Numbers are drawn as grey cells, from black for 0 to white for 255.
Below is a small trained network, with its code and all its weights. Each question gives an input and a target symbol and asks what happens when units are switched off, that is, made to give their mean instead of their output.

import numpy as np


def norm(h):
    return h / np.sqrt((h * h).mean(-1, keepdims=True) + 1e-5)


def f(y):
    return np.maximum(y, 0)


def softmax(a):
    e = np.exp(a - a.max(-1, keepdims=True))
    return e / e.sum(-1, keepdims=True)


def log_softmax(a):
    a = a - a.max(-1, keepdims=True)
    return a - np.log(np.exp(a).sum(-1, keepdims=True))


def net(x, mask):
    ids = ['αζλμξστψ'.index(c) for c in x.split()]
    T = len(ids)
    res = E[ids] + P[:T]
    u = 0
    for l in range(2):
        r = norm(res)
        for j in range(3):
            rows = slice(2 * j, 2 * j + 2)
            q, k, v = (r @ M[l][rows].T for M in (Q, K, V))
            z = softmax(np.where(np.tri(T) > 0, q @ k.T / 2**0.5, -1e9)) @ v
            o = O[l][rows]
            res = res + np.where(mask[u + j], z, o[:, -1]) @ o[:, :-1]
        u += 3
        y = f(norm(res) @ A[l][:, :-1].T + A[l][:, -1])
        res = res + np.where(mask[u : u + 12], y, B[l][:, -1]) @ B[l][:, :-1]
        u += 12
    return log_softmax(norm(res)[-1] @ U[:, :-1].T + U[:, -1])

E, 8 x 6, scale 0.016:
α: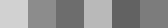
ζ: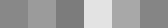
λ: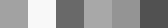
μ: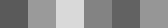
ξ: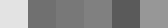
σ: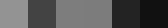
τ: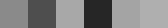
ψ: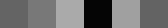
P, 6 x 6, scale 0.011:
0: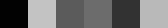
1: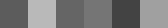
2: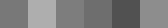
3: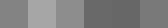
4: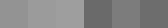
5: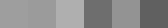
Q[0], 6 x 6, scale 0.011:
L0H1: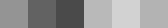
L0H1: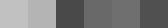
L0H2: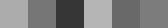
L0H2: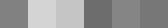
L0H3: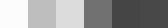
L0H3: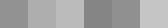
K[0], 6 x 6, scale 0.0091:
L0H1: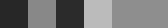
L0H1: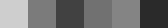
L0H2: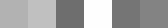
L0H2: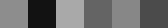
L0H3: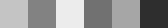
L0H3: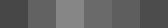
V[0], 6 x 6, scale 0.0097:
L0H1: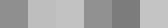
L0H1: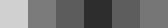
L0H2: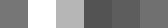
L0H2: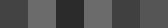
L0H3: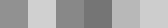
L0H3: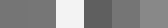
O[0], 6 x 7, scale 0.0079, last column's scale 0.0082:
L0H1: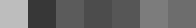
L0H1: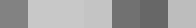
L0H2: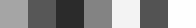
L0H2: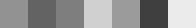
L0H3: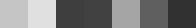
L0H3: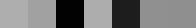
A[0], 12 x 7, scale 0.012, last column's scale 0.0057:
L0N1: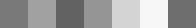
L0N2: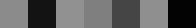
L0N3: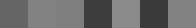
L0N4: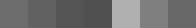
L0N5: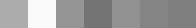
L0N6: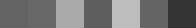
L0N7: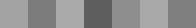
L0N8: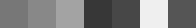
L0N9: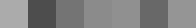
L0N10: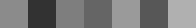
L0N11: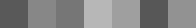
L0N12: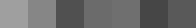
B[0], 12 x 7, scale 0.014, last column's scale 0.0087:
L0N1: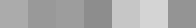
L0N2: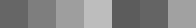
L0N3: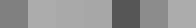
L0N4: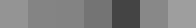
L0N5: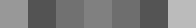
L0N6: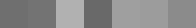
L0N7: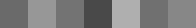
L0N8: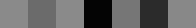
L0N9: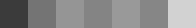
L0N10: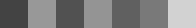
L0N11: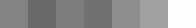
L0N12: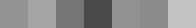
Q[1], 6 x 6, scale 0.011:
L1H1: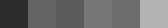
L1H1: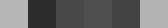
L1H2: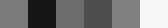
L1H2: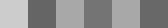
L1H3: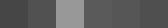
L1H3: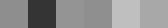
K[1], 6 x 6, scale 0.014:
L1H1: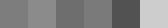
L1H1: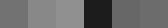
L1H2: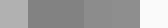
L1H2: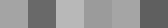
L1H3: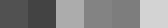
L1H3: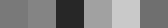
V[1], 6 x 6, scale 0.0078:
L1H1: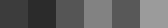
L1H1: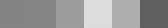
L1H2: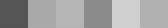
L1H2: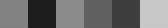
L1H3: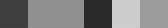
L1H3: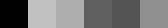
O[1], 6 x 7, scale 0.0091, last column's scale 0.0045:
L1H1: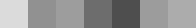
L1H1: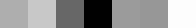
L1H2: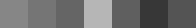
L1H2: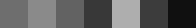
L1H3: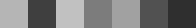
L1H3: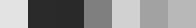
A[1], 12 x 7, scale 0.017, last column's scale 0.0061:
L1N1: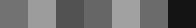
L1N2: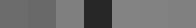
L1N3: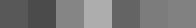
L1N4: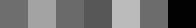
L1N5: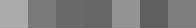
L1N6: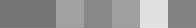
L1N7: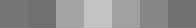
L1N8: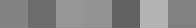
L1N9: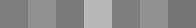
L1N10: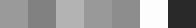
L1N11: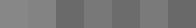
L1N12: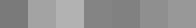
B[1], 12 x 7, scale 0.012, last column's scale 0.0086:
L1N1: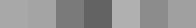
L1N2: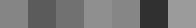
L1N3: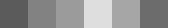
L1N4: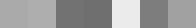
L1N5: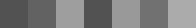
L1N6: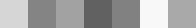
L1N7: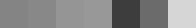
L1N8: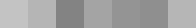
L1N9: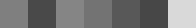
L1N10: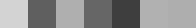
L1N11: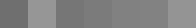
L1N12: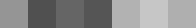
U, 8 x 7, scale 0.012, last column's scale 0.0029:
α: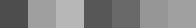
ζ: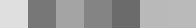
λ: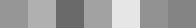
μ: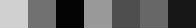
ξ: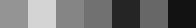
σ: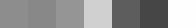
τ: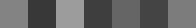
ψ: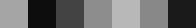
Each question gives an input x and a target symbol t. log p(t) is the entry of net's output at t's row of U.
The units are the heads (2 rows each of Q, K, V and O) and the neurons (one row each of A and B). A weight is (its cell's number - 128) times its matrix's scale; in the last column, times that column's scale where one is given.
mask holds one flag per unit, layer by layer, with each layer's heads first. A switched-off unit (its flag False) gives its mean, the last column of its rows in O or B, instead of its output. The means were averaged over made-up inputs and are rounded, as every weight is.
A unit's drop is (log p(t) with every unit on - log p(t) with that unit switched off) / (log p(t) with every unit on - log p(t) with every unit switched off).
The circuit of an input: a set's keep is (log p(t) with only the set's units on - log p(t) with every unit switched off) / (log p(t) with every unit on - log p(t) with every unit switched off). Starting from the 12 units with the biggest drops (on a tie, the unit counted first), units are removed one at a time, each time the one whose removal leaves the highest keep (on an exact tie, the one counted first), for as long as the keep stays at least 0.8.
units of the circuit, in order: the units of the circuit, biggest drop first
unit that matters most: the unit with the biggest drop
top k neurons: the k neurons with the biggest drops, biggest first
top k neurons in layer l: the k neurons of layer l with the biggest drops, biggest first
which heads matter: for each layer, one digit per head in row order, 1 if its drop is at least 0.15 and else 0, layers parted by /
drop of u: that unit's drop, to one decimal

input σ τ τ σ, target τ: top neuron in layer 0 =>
L0N8
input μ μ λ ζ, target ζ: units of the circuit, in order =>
L0H2, L1N10
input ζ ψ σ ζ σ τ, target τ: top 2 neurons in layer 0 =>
L0N8, L0N7
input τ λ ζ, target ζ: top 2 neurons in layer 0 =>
L0N1, L0N8
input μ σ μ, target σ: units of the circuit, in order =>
L0H1, L0N2, L1N3
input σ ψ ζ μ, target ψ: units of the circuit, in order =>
L0H1, L1H3, L0H3, L1N5
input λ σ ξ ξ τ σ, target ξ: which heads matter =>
101 / 000
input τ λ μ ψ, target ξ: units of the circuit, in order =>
L0H3, L0N3
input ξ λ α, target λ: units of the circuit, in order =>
L0H3, L1H1
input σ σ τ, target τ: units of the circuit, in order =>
L0H2, L0N8
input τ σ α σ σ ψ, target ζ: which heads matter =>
001 / 000
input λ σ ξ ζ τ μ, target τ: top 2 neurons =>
L0N8, L1N5
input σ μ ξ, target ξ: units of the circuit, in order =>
L1H3, L0H3
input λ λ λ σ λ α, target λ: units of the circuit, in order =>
L1H1, L0H3
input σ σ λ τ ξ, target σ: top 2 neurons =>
L0N5, L0N8
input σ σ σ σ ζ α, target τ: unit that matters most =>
L0H2
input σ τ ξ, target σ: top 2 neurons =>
L0N8, L0N5
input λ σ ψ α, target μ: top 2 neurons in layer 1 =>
L1N3, L1N7
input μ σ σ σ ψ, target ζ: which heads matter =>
000 / 000
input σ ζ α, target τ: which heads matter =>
011 / 000
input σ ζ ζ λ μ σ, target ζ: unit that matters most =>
L0H3
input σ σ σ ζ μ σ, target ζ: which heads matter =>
111 / 110
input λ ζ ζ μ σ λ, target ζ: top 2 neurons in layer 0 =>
L0N10, L0N12
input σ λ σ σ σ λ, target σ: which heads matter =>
111 / 010
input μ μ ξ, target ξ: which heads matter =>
001 / 001
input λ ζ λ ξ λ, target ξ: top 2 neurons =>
L0N5, L1N3
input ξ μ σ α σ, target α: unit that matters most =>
L0H3
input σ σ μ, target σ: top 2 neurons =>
L0N2, L1N3
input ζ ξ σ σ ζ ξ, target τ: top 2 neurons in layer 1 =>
L1N5, L1N3
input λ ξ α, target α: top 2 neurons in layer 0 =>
L0N11, L0N5
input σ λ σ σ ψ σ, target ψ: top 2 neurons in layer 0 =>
L0N6, L0N3
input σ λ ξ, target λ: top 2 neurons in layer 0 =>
L0N9, L0N11
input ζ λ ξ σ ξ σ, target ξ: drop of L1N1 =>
0.0
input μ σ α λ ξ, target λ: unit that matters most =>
L1H1
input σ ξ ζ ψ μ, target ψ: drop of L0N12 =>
0.1
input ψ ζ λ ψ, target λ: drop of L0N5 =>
-0.1
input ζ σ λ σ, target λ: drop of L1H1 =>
1.1
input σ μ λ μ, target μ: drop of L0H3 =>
0.5
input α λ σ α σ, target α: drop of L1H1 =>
0.6
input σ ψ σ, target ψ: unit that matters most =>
L1H3
